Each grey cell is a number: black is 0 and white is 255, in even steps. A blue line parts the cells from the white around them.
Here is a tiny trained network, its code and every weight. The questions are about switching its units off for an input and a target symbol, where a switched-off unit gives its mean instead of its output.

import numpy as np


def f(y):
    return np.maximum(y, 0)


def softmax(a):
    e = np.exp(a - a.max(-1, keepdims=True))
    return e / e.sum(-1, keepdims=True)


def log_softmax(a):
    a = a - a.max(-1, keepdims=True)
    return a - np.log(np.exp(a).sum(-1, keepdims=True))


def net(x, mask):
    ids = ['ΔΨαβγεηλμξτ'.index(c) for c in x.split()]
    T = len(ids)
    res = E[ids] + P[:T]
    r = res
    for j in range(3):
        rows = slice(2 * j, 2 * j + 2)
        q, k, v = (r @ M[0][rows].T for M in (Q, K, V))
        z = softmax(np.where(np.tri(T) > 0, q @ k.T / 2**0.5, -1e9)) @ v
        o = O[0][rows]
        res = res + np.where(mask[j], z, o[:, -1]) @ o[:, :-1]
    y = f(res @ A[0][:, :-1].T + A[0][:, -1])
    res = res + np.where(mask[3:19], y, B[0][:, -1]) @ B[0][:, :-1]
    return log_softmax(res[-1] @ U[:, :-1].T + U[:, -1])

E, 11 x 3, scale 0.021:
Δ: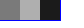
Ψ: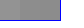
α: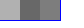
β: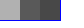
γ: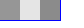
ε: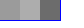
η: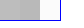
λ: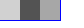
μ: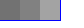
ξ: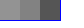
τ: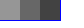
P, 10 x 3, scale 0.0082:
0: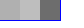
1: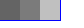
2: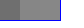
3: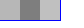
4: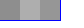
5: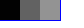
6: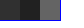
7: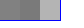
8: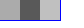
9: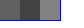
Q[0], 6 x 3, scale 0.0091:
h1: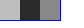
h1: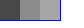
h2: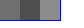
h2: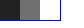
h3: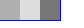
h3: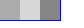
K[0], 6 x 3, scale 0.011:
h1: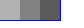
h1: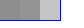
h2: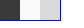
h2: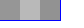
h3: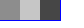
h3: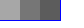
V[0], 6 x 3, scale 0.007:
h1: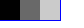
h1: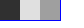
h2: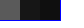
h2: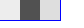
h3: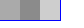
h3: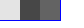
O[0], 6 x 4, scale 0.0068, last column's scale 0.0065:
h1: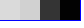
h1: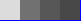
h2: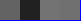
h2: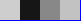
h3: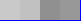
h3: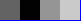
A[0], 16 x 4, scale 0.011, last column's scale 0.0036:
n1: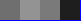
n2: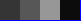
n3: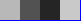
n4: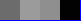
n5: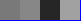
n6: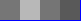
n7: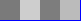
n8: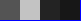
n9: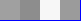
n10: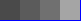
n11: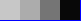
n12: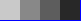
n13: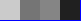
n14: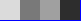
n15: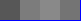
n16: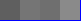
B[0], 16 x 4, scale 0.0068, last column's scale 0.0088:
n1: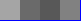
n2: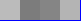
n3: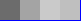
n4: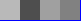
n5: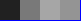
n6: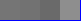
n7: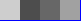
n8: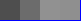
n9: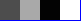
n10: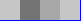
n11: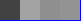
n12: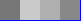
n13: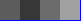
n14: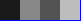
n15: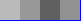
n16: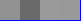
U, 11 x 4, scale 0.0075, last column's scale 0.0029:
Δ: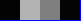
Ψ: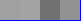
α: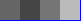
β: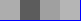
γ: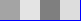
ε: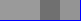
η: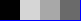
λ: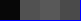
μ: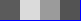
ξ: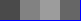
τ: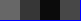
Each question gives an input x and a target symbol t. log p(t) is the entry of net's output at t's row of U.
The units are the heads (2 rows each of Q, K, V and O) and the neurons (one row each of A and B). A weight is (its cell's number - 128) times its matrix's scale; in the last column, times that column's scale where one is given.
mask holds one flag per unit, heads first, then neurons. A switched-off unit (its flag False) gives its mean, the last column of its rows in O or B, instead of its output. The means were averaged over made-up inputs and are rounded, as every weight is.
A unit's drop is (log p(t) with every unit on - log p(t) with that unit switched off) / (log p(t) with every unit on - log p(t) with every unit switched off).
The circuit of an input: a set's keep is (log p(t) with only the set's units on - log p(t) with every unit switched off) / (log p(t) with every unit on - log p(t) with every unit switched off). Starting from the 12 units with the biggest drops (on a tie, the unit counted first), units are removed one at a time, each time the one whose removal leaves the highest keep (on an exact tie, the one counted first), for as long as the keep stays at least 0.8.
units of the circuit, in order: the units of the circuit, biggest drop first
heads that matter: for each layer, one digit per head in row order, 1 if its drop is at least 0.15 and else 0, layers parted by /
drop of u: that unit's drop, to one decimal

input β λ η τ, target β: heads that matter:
110
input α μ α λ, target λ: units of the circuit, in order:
[n14; n9; n13]
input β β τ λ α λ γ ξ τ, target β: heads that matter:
000
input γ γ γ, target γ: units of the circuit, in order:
[h2; h1]
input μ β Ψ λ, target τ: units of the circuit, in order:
[n9; n13]
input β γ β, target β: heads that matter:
100
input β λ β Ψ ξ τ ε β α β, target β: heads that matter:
000
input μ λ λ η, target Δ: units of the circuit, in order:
[n14; n9]
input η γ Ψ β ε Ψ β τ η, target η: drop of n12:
0.1
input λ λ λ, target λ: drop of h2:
0.2
